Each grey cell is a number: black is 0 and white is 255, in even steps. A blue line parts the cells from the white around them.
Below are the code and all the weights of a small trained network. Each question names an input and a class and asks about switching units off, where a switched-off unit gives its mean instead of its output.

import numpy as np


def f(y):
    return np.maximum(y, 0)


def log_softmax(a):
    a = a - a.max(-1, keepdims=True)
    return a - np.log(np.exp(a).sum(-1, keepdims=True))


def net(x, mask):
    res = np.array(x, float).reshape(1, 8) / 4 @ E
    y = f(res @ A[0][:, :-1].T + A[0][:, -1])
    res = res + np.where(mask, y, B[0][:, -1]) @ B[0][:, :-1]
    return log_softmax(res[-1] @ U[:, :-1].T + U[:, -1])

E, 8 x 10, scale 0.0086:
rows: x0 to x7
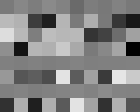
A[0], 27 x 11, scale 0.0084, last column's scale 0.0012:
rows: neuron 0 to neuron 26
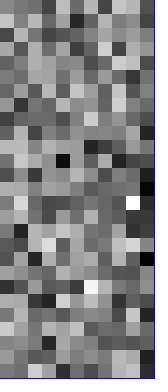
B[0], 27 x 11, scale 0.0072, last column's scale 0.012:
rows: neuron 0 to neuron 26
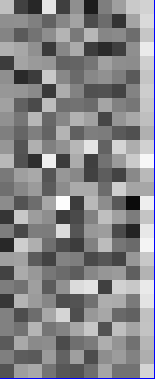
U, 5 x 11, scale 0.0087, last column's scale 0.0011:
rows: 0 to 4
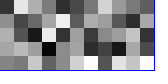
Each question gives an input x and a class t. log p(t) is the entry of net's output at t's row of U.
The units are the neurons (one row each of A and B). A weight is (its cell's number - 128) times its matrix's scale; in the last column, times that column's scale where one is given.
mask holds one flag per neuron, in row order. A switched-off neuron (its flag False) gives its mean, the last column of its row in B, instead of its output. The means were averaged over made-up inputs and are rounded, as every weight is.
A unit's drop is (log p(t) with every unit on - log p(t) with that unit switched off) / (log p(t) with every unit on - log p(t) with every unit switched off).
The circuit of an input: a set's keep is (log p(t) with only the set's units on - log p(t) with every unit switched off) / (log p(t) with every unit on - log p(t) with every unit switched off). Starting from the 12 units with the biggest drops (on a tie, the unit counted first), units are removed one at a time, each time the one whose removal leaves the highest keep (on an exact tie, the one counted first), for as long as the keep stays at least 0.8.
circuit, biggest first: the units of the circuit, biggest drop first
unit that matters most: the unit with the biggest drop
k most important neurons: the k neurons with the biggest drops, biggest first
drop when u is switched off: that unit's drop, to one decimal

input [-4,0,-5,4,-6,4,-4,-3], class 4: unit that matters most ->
neuron 20
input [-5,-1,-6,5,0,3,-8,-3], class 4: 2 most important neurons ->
(neuron 20; neuron 14)
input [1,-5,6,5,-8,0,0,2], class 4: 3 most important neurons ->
(neuron 10; neuron 23; neuron 14)
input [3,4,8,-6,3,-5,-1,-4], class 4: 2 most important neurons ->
(neuron 10; neuron 23)
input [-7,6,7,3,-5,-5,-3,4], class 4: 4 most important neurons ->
(neuron 10; neuron 23; neuron 17; neuron 13)
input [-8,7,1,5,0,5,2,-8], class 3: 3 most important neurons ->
(neuron 3; neuron 1; neuron 17)
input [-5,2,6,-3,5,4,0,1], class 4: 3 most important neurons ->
(neuron 10; neuron 11; neuron 23)
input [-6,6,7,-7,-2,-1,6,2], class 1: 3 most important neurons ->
(neuron 14; neuron 22; neuron 20)
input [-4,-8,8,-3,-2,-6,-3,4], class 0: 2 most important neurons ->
(neuron 17; neuron 26)
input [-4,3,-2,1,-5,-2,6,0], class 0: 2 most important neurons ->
(neuron 0; neuron 10)
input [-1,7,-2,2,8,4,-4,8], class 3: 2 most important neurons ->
(neuron 18; neuron 6)
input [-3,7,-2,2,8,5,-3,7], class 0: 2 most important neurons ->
(neuron 21; neuron 15)
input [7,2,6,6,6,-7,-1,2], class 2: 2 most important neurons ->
(neuron 11; neuron 14)
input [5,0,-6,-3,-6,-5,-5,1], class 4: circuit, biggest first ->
(neuron 20)
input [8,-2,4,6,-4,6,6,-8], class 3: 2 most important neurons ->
(neuron 3; neuron 1)
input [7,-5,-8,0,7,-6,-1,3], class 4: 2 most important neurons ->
(neuron 20; neuron 8)
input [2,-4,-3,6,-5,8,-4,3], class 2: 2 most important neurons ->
(neuron 0; neuron 14)
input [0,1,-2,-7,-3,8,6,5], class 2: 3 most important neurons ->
(neuron 0; neuron 16; neuron 25)
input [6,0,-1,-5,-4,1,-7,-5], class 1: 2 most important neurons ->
(neuron 14; neuron 22)
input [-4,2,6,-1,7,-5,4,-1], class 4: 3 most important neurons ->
(neuron 10; neuron 23; neuron 0)
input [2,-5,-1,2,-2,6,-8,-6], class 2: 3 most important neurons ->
(neuron 0; neuron 7; neuron 6)
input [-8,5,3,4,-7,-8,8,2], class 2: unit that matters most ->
neuron 11
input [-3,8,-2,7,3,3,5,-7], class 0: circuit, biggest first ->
(neuron 21; neuron 15)
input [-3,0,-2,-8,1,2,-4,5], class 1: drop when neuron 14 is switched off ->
0.2
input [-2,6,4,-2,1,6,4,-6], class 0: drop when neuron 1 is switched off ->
-0.1
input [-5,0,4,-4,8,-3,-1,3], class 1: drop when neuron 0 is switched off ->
0.2
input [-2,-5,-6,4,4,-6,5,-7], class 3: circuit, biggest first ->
(neuron 3)
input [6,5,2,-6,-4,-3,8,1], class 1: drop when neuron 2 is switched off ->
0.1
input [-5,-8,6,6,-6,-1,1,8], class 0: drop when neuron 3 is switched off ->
0.2
